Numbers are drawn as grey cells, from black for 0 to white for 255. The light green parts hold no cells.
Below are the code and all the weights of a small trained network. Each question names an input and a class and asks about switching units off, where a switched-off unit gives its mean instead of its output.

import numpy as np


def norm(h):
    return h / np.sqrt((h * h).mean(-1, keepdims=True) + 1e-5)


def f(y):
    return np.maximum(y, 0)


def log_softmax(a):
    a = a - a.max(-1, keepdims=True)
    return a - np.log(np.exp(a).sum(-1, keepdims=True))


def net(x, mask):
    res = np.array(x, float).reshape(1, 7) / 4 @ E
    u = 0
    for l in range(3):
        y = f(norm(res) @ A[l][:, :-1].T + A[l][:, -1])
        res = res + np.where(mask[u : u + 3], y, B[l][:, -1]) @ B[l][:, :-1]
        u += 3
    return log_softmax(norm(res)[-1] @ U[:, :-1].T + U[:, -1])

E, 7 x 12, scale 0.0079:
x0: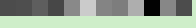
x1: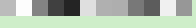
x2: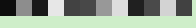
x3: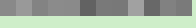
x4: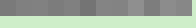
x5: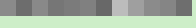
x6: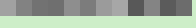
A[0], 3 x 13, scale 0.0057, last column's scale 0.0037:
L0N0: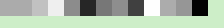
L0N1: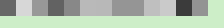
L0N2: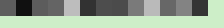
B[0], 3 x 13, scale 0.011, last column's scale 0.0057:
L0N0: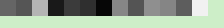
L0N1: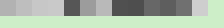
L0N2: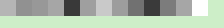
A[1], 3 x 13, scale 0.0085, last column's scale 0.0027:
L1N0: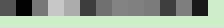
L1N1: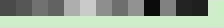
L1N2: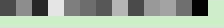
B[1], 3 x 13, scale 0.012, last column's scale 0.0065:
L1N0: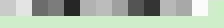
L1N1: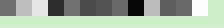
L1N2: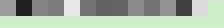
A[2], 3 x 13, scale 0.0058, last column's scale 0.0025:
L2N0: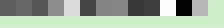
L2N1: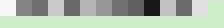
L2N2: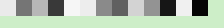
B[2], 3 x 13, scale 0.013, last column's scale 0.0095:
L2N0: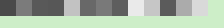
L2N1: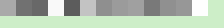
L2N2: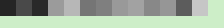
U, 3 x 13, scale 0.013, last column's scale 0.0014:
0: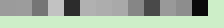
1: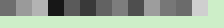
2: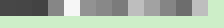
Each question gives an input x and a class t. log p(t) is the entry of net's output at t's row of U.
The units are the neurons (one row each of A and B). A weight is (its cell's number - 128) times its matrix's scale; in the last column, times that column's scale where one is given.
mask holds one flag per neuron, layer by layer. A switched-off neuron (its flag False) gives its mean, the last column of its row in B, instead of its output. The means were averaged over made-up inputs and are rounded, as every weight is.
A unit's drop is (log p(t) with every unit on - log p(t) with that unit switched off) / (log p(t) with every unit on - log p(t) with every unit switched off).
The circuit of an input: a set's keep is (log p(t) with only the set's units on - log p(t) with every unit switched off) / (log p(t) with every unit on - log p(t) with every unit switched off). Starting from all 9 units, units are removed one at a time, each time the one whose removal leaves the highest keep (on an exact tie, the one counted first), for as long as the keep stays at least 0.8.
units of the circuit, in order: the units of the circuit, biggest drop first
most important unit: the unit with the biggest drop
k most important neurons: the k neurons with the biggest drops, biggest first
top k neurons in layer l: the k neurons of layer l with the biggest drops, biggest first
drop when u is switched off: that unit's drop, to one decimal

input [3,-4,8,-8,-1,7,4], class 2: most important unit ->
L1N2
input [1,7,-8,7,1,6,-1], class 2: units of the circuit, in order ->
L2N2, L1N0
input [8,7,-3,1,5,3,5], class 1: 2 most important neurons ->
L1N1, L0N2
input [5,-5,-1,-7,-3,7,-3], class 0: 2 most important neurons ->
L1N0, L0N2
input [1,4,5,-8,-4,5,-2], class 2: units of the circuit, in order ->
L2N0, L1N2
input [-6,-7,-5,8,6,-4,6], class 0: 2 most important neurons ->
L1N0, L1N1
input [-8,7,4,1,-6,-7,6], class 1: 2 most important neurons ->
L0N0, L1N0
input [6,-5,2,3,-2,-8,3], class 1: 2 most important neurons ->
L1N1, L0N1
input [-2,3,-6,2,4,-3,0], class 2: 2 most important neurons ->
L2N2, L1N0
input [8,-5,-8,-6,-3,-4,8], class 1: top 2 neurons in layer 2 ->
L2N1, L2N0
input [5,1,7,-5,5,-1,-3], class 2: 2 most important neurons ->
L1N2, L2N0
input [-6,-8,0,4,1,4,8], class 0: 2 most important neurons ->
L1N0, L1N1
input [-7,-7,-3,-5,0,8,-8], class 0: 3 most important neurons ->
L1N0, L0N2, L1N1
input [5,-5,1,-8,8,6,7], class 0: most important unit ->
L1N0
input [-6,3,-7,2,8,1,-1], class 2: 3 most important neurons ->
L1N1, L2N2, L1N0
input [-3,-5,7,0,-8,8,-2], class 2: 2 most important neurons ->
L1N2, L2N0
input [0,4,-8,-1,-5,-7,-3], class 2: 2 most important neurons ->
L2N2, L1N0
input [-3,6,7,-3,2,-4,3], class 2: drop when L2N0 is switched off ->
0.7
